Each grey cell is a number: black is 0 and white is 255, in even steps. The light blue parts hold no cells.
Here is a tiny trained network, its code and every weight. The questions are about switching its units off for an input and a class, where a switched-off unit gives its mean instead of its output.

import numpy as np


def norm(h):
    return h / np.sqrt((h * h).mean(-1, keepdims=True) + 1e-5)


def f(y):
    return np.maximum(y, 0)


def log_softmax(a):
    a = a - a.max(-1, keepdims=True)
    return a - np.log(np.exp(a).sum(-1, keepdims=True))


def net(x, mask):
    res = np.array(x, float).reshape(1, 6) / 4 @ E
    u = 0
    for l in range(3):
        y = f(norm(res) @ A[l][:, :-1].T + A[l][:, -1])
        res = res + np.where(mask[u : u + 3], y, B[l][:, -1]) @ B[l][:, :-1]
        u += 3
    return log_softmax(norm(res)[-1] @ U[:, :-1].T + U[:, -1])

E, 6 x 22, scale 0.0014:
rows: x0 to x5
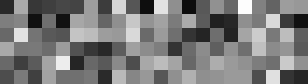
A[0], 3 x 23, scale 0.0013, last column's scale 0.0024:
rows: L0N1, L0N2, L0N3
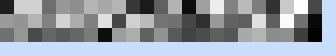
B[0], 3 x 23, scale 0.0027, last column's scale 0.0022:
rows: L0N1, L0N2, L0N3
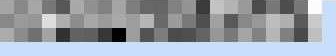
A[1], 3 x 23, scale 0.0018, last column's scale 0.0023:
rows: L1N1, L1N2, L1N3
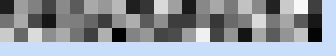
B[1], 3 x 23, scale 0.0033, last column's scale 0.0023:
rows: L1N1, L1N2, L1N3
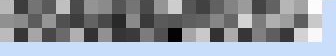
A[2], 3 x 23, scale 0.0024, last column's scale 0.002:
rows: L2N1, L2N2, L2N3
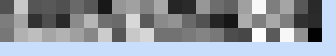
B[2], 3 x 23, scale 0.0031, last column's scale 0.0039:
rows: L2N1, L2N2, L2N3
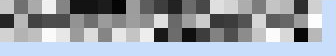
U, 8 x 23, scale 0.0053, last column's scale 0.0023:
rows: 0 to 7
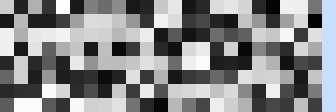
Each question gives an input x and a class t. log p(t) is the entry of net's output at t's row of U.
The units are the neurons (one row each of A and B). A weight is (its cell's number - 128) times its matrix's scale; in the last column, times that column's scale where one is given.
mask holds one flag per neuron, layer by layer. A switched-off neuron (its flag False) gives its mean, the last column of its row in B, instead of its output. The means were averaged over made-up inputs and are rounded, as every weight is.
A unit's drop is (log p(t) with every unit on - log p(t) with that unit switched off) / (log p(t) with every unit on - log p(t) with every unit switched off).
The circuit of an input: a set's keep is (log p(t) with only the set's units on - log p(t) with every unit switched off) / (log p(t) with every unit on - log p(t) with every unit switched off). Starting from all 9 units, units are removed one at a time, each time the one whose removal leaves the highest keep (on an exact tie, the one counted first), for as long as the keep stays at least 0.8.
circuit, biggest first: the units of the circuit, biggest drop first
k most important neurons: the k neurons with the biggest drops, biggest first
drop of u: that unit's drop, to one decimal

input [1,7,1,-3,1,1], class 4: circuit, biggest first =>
(L2N2)
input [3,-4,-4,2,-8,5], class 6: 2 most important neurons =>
(L1N3, L2N2)
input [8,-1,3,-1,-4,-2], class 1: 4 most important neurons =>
(L1N1, L0N1, L2N2, L2N1)
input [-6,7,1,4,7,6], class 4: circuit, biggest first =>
(L2N1, L1N1)
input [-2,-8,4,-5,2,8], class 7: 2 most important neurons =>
(L0N1, L2N1)
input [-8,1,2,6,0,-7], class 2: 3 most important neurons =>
(L2N3, L0N2, L2N2)
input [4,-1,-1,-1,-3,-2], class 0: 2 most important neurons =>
(L1N1, L2N2)
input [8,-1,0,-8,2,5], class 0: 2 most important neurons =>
(L1N1, L2N2)
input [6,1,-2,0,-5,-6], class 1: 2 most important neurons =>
(L2N1, L1N3)
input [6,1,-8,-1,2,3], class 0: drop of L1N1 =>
0.3
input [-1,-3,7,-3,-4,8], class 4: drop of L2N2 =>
0.2
